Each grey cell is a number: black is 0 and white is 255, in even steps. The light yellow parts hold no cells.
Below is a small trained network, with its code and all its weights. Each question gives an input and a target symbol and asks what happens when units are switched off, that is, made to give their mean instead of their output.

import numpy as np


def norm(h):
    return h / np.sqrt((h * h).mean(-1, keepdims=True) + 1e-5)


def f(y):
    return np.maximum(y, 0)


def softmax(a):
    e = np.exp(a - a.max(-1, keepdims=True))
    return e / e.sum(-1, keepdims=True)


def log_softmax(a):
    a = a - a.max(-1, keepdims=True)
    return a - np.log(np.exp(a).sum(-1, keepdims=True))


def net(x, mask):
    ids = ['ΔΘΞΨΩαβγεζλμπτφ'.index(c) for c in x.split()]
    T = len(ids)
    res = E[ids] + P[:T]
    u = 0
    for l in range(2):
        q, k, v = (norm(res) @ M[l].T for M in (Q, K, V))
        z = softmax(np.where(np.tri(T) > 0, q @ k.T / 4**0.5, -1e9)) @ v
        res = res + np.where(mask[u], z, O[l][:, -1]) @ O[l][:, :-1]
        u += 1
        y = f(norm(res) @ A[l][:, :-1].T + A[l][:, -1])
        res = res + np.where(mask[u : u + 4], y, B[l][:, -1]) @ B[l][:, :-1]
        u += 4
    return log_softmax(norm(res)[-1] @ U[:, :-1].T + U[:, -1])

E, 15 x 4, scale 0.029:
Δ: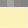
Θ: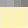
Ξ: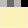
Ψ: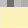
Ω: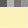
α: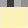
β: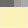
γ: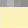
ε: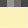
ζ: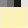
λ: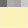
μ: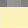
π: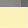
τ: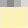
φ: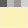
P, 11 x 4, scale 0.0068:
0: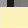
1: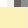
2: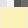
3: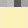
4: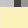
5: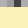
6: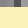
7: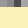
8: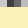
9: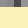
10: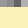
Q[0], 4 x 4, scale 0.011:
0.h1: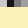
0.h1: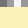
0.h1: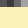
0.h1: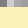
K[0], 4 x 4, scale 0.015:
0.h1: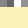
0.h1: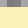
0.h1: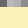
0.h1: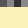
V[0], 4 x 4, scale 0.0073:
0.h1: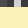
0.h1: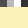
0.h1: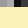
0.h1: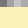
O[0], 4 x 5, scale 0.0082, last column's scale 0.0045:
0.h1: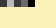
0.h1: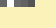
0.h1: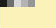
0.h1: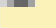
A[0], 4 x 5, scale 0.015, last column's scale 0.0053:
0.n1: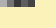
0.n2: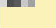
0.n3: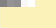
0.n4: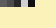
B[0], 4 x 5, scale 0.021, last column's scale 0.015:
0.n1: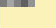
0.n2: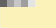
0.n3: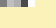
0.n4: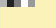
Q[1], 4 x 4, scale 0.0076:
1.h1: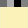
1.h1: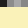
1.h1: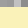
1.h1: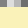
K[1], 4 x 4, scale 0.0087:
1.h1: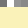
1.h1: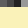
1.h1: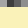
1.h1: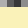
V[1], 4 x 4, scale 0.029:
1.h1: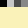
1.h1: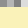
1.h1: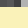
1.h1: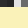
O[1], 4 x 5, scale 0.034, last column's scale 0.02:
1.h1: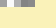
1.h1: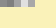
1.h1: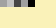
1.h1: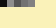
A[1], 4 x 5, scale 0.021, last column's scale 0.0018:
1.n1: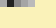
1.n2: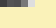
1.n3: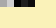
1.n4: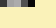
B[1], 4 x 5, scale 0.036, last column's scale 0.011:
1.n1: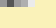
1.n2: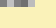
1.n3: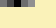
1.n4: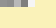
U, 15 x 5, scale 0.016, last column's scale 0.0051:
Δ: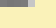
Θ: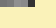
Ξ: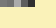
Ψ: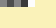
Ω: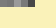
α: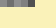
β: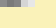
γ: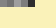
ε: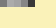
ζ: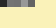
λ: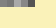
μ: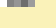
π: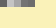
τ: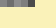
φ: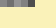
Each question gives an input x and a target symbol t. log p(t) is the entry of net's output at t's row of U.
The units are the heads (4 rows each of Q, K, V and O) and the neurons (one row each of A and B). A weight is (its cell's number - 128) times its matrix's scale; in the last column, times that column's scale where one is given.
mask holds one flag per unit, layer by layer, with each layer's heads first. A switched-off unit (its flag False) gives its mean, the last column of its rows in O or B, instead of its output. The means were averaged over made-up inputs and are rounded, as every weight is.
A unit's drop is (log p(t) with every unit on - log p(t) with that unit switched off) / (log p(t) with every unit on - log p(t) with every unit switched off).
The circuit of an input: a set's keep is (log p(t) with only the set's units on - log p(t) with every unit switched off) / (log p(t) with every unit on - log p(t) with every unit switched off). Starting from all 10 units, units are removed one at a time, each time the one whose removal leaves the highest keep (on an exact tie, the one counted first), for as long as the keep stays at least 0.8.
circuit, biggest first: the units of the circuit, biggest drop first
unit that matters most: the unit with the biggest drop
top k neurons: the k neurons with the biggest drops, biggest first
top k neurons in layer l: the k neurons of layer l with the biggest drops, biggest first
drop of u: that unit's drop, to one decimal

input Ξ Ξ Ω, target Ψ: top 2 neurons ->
0.n2; 0.n3
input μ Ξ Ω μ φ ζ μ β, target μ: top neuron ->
0.n3
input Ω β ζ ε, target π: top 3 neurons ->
0.n2; 0.n3; 0.n4
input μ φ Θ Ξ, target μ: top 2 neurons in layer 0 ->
0.n2; 0.n3
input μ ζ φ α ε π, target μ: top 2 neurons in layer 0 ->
0.n4; 0.n3
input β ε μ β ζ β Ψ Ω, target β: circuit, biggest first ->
0.n4; 1.h1
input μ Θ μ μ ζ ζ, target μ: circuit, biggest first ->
0.h1; 1.h1
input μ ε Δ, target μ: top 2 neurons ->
0.n2; 0.n3
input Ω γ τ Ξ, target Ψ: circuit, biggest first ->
1.h1; 0.n2
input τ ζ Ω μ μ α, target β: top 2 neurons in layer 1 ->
1.n1; 1.n4
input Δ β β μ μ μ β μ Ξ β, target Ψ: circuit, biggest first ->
1.h1; 0.n3
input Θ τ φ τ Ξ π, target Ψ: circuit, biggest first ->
1.h1; 0.n2; 0.n3
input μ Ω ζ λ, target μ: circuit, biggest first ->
0.h1; 1.h1; 0.n3
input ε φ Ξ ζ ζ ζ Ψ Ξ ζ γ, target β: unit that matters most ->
0.n4
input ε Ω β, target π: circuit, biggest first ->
1.h1; 0.h1; 0.n3
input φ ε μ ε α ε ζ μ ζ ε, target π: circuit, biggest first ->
0.n2; 1.h1; 0.n3; 0.h1
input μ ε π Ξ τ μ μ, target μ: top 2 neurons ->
0.n2; 0.n3
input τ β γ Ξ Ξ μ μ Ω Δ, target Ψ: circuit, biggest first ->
1.h1; 0.n3
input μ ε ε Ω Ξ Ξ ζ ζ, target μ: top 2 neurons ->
0.n2; 0.n3
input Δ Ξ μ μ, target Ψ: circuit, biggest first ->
1.h1; 0.n2
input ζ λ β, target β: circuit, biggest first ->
1.h1
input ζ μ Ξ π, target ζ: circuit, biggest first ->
1.h1; 0.h1
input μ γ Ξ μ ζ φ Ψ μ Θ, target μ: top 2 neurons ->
0.n3; 0.n4
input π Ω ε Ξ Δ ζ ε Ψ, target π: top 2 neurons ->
0.n2; 0.n3
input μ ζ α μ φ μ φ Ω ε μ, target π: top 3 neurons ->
0.n2; 0.n3; 0.n1
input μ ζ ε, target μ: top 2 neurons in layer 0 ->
0.n4; 0.n2
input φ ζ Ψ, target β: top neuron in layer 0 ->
0.n4
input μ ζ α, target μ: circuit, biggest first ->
0.h1; 1.h1
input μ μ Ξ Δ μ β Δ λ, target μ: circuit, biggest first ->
0.h1; 1.h1; 0.n2; 0.n3
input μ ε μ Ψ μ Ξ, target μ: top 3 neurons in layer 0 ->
0.n2; 0.n3; 0.n4
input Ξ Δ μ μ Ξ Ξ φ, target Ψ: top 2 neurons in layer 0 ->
0.n2; 0.n3
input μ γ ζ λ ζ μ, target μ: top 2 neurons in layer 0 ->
0.n3; 0.n4
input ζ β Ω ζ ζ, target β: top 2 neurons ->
0.n4; 0.n2
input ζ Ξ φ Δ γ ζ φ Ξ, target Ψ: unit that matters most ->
0.n2
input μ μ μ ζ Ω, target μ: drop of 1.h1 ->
0.9
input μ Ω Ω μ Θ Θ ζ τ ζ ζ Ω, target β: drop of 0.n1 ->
-0.1
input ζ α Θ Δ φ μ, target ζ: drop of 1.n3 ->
0.0
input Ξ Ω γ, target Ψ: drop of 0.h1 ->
-0.1
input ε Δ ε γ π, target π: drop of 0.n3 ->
0.2
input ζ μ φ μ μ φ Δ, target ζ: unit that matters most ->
1.h1
